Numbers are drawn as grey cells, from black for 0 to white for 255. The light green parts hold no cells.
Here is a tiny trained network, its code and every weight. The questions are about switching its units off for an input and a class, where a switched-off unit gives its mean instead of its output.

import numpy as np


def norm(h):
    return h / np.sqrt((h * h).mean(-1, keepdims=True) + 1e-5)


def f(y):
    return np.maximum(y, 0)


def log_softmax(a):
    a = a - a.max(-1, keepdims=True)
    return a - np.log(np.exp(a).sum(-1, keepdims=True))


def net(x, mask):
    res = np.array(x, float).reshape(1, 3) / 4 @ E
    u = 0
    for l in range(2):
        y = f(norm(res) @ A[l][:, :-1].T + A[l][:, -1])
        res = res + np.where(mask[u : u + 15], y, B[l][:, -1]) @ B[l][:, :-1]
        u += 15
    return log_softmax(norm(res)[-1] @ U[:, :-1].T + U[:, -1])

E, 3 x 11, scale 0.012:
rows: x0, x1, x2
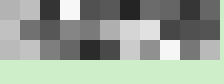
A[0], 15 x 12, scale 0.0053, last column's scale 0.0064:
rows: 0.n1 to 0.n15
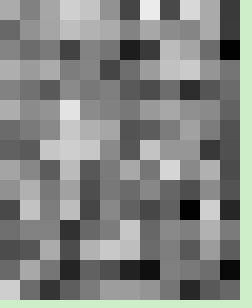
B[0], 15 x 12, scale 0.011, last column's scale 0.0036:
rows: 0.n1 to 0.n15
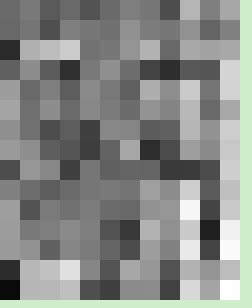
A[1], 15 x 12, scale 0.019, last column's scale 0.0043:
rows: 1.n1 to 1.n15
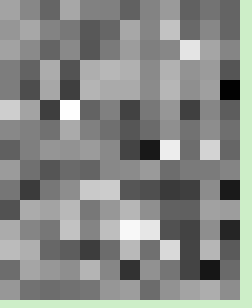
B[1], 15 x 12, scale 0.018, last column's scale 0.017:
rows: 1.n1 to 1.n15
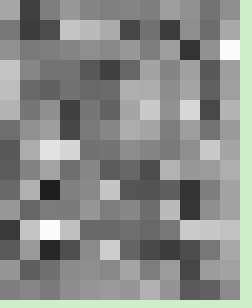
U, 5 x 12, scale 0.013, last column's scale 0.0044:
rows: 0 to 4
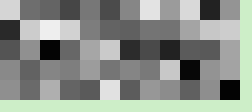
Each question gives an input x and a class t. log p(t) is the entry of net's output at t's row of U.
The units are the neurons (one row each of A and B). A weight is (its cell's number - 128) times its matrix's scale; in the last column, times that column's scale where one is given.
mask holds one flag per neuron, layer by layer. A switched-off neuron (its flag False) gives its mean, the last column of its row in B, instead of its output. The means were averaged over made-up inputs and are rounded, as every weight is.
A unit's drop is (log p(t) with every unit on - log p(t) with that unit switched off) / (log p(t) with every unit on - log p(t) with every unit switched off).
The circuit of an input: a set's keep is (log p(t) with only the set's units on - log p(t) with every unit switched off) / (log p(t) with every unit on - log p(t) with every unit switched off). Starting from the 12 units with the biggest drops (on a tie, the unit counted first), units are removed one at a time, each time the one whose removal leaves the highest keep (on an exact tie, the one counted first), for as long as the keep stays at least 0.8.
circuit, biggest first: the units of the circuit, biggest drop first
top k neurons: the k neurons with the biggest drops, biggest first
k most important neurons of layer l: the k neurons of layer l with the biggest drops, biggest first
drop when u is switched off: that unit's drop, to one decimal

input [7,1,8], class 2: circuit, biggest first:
[1.n13]
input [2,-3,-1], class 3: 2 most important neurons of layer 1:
[1.n3; 1.n12]
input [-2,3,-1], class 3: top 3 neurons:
[1.n12; 0.n13; 1.n3]
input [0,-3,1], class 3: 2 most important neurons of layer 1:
[1.n11; 1.n12]
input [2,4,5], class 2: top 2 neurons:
[1.n13; 1.n2]
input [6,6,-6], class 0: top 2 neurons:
[1.n6; 1.n8]
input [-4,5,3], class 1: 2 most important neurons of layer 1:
[1.n12; 1.n6]
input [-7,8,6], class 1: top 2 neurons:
[1.n12; 1.n6]
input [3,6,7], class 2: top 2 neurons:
[1.n13; 1.n2]
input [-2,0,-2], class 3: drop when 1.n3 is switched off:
0.1
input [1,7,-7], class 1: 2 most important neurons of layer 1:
[1.n12; 1.n13]
